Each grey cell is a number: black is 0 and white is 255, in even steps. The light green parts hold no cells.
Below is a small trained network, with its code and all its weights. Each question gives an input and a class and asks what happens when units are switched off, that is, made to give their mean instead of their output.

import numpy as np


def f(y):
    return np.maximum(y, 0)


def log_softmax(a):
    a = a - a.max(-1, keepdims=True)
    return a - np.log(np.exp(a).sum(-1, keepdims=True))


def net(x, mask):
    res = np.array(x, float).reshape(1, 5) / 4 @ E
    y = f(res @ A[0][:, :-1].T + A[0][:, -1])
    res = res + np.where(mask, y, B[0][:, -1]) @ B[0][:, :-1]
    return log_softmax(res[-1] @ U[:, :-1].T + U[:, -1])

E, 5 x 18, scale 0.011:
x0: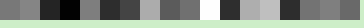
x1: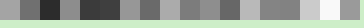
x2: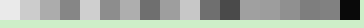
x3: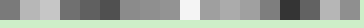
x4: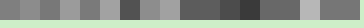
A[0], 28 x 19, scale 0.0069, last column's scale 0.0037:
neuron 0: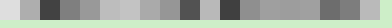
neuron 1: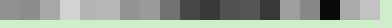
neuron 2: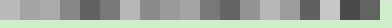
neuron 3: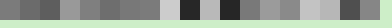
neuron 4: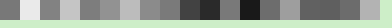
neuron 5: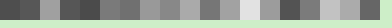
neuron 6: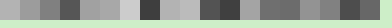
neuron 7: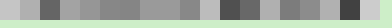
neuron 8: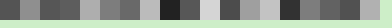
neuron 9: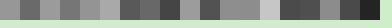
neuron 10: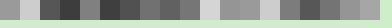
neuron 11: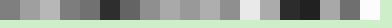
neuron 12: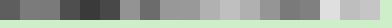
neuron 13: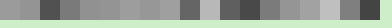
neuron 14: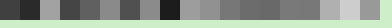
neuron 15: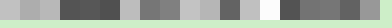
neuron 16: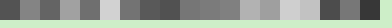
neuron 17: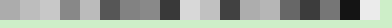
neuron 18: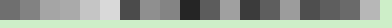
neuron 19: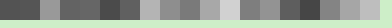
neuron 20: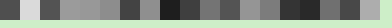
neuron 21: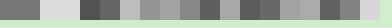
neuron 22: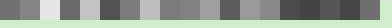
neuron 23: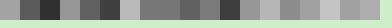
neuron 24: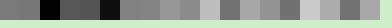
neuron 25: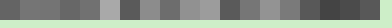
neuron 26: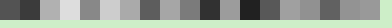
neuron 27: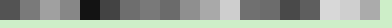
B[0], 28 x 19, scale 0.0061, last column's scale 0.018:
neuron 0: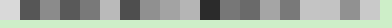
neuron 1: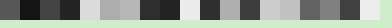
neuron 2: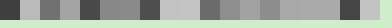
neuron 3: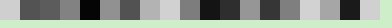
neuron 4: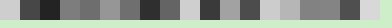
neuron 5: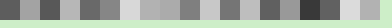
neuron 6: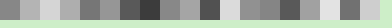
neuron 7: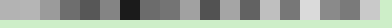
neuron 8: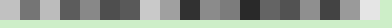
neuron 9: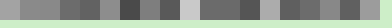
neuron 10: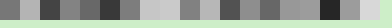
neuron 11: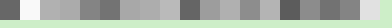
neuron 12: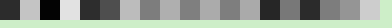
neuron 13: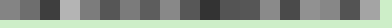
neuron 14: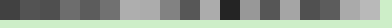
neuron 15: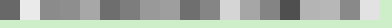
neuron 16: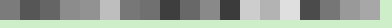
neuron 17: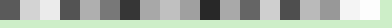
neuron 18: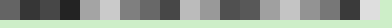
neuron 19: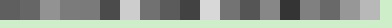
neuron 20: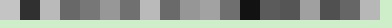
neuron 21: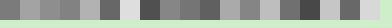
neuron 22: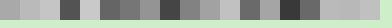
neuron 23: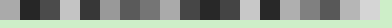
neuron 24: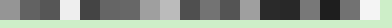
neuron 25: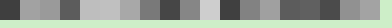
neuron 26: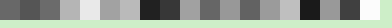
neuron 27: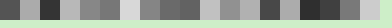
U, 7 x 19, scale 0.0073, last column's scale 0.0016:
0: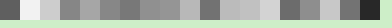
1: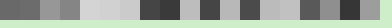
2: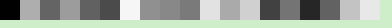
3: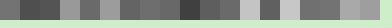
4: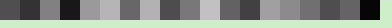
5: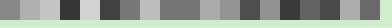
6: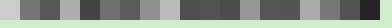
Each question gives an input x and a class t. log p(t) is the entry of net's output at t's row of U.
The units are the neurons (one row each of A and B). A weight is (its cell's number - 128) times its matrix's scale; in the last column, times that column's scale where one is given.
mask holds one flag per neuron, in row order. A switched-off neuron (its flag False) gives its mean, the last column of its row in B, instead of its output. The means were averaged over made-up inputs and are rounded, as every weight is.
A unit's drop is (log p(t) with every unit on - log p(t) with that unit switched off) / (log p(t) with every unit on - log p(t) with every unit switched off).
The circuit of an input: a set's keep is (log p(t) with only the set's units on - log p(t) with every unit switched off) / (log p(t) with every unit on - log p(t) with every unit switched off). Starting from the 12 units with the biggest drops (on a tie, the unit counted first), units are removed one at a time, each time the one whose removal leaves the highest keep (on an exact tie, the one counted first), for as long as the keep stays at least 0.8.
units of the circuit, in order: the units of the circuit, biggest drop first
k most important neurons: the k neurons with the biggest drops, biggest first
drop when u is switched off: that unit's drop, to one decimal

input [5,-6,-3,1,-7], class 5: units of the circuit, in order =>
neuron 8
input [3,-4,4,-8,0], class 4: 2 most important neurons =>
neuron 26; neuron 8
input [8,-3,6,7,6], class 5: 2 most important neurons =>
neuron 8; neuron 20
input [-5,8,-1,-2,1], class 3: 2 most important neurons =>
neuron 8; neuron 26
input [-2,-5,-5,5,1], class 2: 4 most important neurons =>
neuron 27; neuron 14; neuron 19; neuron 0
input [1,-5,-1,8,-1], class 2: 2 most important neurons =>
neuron 27; neuron 5
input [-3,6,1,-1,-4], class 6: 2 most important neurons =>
neuron 23; neuron 26
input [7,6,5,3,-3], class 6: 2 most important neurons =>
neuron 24; neuron 23
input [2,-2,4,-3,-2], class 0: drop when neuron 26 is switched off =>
-0.1
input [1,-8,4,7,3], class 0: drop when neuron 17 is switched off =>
0.1
